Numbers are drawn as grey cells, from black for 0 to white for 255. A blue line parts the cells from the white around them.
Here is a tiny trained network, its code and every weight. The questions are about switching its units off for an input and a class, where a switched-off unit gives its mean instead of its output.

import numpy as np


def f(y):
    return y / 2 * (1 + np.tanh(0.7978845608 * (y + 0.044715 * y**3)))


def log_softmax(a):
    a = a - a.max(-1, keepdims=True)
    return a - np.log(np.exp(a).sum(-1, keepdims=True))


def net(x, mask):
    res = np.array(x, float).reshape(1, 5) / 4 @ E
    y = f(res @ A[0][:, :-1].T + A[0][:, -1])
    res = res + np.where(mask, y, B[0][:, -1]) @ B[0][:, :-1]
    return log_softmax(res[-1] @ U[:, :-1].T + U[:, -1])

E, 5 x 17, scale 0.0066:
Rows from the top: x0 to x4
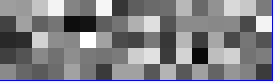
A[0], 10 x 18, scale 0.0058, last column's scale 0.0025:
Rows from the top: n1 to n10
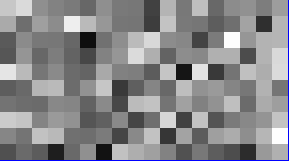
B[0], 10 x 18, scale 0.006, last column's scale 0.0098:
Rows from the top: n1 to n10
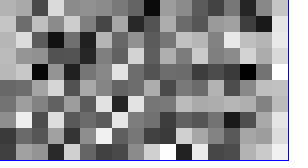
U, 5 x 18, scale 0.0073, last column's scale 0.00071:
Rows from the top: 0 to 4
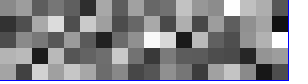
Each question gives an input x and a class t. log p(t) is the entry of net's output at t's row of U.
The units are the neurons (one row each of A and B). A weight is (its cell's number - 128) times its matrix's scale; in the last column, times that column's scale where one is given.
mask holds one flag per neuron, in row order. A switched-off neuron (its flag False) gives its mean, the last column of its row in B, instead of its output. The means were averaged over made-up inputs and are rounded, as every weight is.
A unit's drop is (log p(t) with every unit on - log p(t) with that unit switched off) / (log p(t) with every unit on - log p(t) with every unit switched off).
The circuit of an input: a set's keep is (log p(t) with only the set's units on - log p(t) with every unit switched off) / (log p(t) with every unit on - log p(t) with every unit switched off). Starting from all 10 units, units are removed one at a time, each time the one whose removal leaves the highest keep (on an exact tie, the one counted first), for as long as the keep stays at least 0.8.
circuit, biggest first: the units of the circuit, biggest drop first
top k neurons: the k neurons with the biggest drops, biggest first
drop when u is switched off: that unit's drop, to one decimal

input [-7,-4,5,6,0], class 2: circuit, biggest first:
[n10]
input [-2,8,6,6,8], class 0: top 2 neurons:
[n3; n7]
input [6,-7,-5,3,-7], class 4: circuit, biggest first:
[n2; n8; n3]
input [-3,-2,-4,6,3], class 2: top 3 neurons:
[n10; n9; n1]
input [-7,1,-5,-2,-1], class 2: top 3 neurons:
[n10; n9; n2]
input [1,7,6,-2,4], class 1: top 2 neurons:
[n3; n10]
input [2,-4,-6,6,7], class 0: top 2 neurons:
[n3; n5]
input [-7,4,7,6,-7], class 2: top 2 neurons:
[n10; n4]
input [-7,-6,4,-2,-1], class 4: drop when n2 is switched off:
0.5
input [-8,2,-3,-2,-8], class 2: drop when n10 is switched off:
0.1
